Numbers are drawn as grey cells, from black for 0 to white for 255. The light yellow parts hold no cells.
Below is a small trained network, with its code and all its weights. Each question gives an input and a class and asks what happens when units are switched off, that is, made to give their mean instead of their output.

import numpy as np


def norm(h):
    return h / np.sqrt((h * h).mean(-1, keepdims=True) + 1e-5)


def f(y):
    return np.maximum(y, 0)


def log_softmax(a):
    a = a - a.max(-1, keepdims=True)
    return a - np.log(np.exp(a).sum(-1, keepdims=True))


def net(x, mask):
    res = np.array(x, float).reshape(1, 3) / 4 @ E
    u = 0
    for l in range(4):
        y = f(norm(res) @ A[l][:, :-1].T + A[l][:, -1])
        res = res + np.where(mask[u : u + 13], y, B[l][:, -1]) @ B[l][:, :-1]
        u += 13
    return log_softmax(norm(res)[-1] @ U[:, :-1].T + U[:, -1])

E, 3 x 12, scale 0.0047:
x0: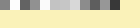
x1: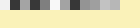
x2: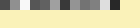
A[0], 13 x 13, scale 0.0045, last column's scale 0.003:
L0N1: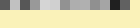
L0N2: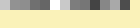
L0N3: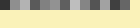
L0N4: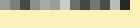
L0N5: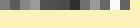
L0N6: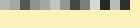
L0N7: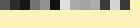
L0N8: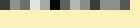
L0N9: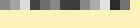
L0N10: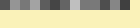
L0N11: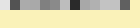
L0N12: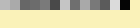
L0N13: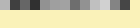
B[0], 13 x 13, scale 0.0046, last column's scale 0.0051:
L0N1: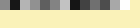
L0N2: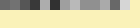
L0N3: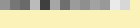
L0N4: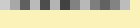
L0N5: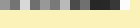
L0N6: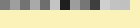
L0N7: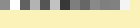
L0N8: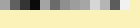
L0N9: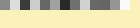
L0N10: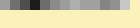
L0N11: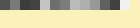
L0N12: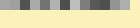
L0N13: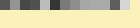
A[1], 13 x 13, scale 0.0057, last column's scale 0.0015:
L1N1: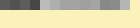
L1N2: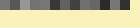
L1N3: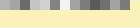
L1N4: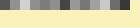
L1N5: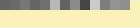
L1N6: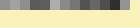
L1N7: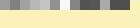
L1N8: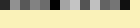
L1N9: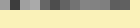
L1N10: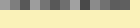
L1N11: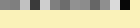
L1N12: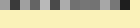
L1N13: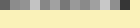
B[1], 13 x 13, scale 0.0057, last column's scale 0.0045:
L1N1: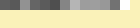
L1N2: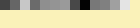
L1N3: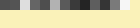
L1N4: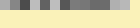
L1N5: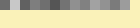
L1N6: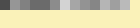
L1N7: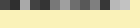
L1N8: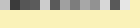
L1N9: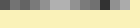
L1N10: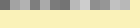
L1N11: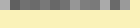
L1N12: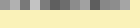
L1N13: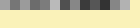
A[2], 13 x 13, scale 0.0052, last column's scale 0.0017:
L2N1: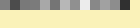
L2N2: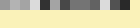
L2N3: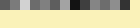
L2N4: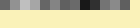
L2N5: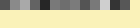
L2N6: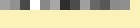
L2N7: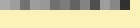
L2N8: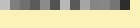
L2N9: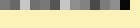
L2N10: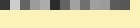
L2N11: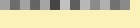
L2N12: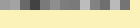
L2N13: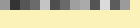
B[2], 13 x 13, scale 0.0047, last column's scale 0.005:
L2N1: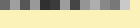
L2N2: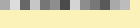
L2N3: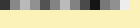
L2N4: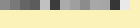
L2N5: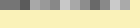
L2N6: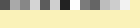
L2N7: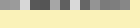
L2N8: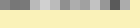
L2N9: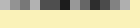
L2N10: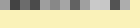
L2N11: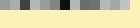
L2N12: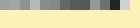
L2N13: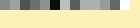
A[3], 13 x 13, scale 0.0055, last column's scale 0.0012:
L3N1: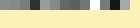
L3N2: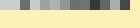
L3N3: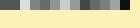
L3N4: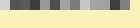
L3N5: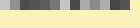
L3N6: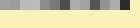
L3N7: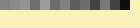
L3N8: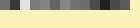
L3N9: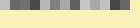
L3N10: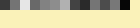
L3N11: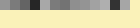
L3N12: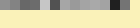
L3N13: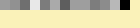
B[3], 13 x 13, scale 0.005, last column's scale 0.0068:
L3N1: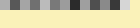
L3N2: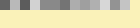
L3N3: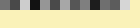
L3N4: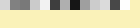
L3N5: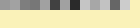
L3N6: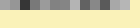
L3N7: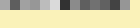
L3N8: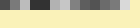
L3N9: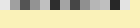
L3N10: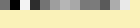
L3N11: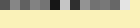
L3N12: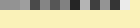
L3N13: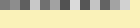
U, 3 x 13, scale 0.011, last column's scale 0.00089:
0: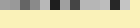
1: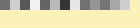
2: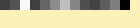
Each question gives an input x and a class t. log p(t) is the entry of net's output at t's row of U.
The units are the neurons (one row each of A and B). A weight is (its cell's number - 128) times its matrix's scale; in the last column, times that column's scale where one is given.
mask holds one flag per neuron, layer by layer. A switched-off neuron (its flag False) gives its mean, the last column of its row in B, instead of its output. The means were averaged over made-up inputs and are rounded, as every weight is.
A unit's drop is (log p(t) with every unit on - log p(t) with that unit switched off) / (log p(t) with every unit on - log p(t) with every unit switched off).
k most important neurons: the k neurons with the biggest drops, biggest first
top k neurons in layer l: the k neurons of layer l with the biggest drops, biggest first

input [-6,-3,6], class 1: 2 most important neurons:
(L0N9 L0N1)
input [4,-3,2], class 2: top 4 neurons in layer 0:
(L0N1 L0N11 L0N13 L0N2)
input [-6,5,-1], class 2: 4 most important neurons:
(L0N5 L1N2 L0N8 L1N8)
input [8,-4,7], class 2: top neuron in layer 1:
(L1N7)
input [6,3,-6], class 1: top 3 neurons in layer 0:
(L0N4 L0N6 L0N5)
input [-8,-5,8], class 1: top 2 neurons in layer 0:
(L0N9 L0N1)
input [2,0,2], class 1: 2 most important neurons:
(L0N3 L0N9)
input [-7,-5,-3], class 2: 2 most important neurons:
(L0N5 L1N2)
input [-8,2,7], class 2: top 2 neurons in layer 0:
(L0N5 L0N7)
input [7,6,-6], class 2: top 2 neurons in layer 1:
(L1N3 L1N8)
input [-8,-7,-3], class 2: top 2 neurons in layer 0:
(L0N5 L0N11)
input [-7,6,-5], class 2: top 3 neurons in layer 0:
(L0N5 L0N8 L0N10)
